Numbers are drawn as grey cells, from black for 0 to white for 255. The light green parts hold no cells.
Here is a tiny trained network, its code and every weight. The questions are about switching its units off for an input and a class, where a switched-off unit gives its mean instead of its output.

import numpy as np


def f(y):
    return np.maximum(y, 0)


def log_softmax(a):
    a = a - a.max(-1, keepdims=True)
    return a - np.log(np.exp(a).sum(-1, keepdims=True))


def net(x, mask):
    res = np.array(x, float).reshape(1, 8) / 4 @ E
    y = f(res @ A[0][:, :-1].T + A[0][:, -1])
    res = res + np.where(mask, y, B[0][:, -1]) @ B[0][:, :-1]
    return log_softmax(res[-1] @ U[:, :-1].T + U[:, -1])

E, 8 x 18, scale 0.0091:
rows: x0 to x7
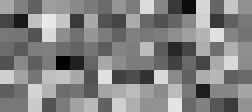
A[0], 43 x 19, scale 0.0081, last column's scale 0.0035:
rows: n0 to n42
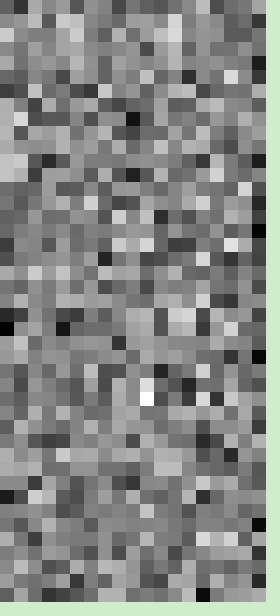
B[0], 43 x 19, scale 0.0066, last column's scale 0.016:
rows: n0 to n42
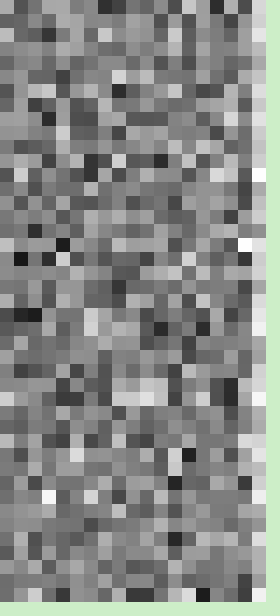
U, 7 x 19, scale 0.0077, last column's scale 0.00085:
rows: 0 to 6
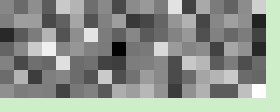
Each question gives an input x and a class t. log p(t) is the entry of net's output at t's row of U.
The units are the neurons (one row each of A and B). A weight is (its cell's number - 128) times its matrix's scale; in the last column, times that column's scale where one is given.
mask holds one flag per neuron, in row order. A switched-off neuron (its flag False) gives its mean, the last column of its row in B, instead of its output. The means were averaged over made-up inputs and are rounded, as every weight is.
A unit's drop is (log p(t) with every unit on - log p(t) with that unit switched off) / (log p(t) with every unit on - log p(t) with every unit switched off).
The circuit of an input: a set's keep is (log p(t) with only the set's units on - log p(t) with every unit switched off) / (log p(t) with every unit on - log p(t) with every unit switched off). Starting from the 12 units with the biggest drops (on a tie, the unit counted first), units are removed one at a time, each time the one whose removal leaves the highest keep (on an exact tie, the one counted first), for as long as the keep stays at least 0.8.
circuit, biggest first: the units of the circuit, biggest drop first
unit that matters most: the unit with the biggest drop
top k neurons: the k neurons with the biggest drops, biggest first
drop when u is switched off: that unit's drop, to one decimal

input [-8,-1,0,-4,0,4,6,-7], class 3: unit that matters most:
n6
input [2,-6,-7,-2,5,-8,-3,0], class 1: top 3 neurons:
(n42; n11; n31)
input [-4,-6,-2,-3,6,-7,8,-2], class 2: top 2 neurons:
(n22; n23)
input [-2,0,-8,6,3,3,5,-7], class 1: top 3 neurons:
(n42; n28; n31)
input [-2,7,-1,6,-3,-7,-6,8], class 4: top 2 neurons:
(n18; n0)
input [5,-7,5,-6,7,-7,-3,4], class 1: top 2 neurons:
(n42; n11)
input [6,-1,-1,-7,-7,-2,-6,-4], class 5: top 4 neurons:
(n12; n38; n7; n34)
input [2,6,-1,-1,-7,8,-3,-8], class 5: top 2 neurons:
(n12; n34)
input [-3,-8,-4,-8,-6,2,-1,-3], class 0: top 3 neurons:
(n32; n21; n2)
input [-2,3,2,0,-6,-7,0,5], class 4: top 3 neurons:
(n18; n26; n0)
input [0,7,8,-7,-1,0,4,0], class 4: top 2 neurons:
(n18; n14)
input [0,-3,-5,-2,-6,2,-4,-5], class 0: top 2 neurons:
(n21; n2)
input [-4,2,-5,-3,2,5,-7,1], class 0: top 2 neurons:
(n26; n38)
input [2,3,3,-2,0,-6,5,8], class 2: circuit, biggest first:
(n22)
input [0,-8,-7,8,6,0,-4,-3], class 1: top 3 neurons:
(n42; n11; n8)
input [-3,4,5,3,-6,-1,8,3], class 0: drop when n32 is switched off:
0.1
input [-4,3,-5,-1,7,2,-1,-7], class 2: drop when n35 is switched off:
0.1
